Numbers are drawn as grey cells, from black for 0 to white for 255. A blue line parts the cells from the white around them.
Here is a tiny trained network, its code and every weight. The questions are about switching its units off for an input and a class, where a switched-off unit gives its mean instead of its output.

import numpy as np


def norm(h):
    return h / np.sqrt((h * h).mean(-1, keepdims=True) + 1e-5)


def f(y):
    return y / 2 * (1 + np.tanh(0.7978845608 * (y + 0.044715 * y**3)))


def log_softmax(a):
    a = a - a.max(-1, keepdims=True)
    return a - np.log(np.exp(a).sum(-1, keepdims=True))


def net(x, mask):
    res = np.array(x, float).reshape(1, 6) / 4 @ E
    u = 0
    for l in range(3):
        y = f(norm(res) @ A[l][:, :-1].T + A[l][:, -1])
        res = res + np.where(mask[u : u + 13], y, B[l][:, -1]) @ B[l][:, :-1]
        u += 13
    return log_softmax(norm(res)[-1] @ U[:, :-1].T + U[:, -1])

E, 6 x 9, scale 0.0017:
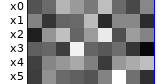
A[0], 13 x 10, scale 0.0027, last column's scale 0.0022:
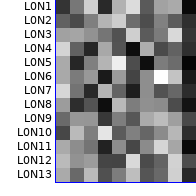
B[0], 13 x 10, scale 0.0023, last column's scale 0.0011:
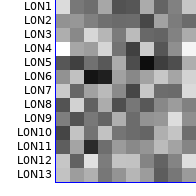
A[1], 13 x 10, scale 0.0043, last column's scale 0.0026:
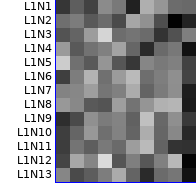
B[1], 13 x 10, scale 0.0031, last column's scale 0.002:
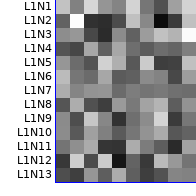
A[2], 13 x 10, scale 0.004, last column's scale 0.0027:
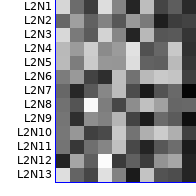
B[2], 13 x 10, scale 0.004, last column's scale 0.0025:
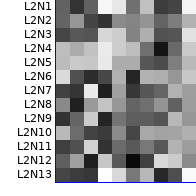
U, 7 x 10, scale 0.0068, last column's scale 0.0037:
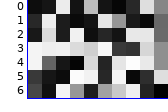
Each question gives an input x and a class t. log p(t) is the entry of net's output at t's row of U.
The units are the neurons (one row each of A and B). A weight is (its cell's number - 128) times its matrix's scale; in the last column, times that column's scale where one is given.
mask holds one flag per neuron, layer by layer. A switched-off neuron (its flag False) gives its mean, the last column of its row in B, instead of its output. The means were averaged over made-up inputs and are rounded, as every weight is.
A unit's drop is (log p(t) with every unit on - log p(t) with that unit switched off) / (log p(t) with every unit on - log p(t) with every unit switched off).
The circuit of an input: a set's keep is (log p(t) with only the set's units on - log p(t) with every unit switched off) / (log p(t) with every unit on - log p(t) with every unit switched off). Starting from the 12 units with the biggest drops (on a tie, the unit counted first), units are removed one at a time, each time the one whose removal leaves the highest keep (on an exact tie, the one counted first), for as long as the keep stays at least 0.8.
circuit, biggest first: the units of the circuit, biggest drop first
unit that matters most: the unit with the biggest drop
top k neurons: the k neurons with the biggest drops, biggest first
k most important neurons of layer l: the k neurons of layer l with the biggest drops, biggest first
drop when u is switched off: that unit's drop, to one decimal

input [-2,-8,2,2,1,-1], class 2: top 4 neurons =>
L1N12, L0N10, L2N12, L1N1
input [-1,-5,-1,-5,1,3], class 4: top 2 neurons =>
L0N6, L1N1
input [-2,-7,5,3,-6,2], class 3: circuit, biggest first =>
L0N12, L2N5
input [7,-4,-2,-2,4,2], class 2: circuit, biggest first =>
L1N12, L2N12
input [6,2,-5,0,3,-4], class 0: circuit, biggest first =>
L0N5, L2N7
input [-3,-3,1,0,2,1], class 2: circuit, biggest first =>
L0N10, L1N12, L2N12
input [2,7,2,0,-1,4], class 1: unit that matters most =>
L1N2
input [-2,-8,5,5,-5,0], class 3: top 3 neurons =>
L0N12, L0N3, L2N4
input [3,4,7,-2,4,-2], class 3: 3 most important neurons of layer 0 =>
L0N1, L0N13, L0N5
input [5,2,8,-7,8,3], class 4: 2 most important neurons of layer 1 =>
L1N1, L1N11
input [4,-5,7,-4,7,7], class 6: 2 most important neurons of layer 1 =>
L1N1, L1N9
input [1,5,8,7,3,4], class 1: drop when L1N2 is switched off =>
0.1
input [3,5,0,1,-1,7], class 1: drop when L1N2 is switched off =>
0.2
